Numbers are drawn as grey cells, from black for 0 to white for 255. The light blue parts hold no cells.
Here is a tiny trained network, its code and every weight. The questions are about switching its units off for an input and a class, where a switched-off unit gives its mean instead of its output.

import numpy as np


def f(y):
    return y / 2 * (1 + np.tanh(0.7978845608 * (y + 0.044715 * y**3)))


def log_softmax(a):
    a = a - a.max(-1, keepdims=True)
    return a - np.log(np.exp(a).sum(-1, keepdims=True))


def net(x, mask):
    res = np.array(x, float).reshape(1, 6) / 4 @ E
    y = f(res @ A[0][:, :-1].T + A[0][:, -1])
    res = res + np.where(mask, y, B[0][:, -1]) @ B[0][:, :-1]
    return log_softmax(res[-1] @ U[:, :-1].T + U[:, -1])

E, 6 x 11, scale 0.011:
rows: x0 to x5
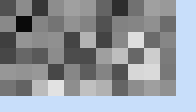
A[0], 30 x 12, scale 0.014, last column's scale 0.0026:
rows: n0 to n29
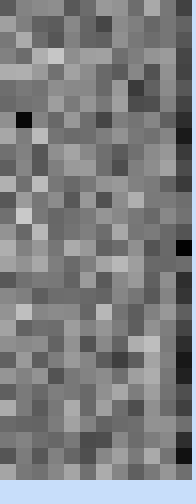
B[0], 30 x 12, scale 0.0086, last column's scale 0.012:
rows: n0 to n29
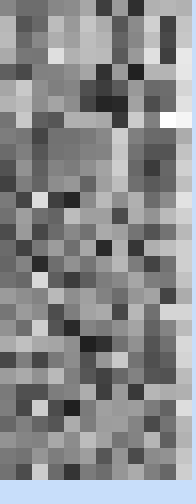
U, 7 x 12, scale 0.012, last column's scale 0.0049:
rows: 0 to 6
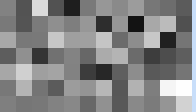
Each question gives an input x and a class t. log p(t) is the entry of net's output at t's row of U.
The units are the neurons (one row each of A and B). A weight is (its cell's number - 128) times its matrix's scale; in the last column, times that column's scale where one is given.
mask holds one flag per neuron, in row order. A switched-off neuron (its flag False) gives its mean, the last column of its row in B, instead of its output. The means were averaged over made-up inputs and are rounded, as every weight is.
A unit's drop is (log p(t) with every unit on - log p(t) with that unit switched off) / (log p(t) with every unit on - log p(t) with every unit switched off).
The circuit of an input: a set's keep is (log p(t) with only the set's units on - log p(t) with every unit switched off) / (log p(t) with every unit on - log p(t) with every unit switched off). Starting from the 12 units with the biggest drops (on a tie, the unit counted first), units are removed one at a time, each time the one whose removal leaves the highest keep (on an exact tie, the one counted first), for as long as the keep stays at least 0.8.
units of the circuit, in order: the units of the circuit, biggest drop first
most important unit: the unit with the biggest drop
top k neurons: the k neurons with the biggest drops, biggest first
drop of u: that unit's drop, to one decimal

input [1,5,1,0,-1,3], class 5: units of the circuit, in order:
[n7]
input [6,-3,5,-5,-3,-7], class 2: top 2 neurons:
[n2, n1]
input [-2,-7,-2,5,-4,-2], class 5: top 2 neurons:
[n19, n13]
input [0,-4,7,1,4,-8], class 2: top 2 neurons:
[n2, n1]
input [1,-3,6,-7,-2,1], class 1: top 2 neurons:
[n4, n15]
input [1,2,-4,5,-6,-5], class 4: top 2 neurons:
[n5, n6]
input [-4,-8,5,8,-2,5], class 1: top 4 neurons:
[n0, n7, n24, n28]
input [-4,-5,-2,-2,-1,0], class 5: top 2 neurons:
[n19, n22]
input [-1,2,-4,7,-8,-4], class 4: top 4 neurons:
[n6, n5, n4, n15]
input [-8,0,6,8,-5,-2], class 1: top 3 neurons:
[n0, n24, n28]
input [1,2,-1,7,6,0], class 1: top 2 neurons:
[n24, n0]
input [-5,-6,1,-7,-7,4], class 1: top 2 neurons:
[n4, n15]
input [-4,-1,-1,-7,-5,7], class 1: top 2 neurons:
[n15, n4]
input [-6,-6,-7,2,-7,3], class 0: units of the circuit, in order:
[n29]
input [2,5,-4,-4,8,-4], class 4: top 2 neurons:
[n21, n23]
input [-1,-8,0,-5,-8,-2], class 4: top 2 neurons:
[n6, n7]
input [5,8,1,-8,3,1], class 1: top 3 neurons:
[n15, n4, n19]
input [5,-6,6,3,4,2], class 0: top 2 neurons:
[n12, n7]
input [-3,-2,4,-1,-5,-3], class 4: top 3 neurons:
[n6, n25, n29]
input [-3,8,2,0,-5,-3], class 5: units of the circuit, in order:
[n7]
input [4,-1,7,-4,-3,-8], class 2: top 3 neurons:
[n1, n2, n18]
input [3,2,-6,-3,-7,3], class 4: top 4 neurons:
[n6, n5, n12, n17]
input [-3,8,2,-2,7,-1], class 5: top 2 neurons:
[n7, n6]
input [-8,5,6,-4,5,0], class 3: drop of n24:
0.0
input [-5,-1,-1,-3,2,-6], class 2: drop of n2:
0.1
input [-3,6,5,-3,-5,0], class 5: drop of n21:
0.3
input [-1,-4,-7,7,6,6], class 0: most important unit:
n25
